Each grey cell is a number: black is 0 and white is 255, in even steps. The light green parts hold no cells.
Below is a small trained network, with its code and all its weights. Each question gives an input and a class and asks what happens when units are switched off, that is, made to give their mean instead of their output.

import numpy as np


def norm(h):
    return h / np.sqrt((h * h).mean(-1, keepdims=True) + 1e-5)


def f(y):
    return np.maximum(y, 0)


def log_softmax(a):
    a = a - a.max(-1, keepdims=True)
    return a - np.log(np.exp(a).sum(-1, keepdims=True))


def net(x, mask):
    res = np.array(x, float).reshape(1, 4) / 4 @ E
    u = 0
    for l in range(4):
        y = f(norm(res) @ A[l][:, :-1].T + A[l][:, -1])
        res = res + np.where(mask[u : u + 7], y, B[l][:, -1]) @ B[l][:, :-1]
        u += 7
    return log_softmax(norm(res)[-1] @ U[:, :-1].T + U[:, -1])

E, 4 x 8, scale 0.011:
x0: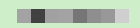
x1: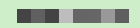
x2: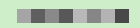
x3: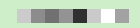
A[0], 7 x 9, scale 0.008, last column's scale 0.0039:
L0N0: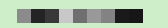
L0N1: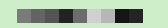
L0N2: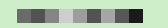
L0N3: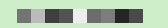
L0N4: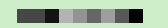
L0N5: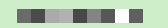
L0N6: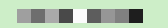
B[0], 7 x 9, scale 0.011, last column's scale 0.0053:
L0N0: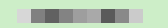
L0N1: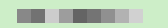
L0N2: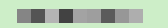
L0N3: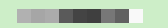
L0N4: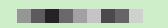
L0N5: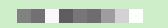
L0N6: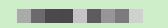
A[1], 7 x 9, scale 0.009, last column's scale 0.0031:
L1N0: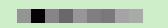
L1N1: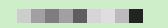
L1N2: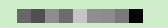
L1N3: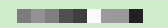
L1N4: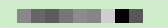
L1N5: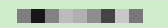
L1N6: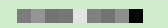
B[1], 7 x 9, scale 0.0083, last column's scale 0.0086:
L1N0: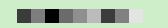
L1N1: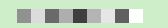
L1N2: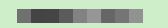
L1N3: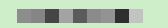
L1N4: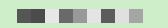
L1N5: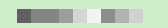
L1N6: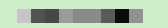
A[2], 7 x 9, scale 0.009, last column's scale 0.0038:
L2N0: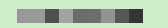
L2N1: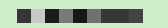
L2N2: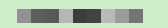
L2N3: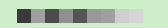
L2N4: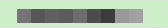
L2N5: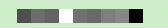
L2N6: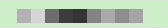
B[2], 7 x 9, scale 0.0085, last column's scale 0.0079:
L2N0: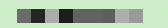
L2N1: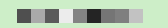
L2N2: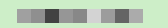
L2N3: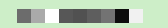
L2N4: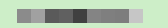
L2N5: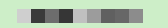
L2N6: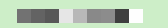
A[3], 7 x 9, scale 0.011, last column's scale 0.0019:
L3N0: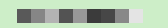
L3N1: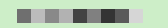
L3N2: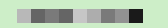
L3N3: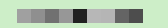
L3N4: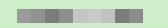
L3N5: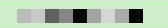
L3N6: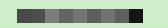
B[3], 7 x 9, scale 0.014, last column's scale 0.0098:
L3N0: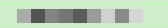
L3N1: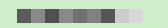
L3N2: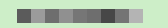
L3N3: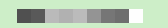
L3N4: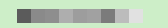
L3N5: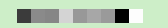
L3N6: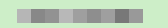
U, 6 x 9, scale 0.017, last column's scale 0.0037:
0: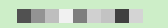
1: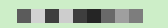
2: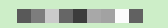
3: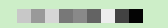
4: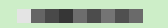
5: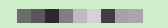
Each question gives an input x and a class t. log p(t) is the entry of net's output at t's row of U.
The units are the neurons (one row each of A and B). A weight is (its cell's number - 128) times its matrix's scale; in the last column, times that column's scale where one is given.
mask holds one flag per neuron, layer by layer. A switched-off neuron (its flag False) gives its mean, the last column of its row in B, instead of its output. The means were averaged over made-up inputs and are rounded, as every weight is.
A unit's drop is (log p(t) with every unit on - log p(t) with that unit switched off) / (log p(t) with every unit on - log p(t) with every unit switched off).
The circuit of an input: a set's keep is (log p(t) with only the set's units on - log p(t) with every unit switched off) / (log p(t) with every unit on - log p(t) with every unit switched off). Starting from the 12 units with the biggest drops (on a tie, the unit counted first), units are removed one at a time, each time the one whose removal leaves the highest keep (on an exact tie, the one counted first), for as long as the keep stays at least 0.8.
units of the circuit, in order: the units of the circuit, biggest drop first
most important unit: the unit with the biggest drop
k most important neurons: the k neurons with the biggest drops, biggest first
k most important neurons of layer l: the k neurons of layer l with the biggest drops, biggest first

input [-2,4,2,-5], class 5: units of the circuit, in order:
[L0N4; L1N1]
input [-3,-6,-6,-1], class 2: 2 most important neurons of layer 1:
[L1N1; L1N0]
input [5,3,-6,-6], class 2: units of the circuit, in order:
[L0N5; L3N5]
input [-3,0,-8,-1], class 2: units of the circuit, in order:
[L1N1; L3N5; L2N6]
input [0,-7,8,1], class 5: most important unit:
L0N6
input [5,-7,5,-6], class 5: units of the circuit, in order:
[L2N3; L1N0]
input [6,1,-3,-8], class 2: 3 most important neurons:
[L0N5; L3N5; L0N4]
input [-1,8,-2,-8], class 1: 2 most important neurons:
[L2N1; L0N3]
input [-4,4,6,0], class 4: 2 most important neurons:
[L0N3; L1N1]
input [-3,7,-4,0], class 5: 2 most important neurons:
[L0N4; L0N3]
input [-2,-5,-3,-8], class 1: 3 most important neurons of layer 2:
[L2N1; L2N4; L2N0]
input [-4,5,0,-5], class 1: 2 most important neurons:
[L0N3; L2N1]
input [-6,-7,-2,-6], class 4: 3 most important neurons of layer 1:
[L1N1; L1N0; L1N3]
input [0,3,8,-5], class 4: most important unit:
L0N3
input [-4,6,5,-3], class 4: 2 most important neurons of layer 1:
[L1N1; L1N5]
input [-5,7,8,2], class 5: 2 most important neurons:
[L0N4; L3N5]
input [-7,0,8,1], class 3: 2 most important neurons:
[L0N3; L1N1]
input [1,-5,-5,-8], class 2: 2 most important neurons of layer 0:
[L0N4; L0N0]
